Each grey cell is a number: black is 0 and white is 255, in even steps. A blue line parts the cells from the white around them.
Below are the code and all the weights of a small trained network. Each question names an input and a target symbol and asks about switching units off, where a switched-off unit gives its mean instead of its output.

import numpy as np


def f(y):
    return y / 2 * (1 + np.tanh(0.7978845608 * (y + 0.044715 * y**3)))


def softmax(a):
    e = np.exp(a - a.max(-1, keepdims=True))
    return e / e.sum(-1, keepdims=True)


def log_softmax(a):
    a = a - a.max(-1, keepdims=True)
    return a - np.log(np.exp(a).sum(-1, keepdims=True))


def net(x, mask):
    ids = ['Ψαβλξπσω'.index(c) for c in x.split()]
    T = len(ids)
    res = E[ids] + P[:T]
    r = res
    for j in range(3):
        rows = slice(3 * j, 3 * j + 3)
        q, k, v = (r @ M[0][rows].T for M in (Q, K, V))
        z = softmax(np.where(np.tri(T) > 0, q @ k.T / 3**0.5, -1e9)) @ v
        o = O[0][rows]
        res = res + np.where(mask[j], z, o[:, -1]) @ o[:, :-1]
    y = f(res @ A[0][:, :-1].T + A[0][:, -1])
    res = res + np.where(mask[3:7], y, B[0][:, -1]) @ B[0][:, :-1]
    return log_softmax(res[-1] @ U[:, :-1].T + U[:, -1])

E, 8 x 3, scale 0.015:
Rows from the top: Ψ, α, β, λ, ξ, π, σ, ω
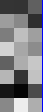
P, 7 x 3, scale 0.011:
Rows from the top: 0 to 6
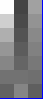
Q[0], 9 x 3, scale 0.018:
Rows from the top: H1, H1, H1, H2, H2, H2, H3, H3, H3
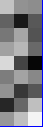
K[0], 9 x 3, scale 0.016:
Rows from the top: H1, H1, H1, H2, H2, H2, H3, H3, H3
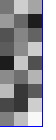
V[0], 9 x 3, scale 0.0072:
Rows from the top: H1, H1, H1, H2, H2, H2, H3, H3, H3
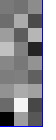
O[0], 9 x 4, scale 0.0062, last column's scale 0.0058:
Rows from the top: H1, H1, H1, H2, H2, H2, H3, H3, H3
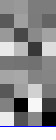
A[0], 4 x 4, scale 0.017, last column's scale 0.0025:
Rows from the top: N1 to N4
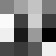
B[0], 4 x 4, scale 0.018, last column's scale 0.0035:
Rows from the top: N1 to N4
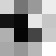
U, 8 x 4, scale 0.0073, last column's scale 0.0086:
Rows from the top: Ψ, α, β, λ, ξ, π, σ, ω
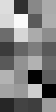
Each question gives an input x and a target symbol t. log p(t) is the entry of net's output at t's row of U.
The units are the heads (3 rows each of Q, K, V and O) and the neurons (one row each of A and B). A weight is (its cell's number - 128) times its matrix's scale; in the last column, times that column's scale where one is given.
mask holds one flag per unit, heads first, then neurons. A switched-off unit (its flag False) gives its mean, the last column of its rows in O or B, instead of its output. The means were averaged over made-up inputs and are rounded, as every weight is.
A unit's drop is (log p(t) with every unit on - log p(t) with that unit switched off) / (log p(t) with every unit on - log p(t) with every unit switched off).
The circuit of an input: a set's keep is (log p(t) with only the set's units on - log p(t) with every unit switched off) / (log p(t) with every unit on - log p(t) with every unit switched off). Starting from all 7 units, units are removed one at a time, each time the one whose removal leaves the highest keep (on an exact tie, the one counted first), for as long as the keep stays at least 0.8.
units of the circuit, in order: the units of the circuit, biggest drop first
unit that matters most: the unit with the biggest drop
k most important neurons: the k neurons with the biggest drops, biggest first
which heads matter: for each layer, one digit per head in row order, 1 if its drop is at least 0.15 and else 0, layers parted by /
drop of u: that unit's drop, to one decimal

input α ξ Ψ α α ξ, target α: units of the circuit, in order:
(N2; H2)
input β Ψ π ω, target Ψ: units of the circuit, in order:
(H3; N1)
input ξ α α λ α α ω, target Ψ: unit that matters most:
H3
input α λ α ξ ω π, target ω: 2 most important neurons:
(N1; N4)
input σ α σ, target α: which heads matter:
001
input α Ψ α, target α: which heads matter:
000
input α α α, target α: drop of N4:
-0.2
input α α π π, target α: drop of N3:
0.1
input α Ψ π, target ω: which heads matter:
000
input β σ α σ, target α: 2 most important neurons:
(N4; N2)
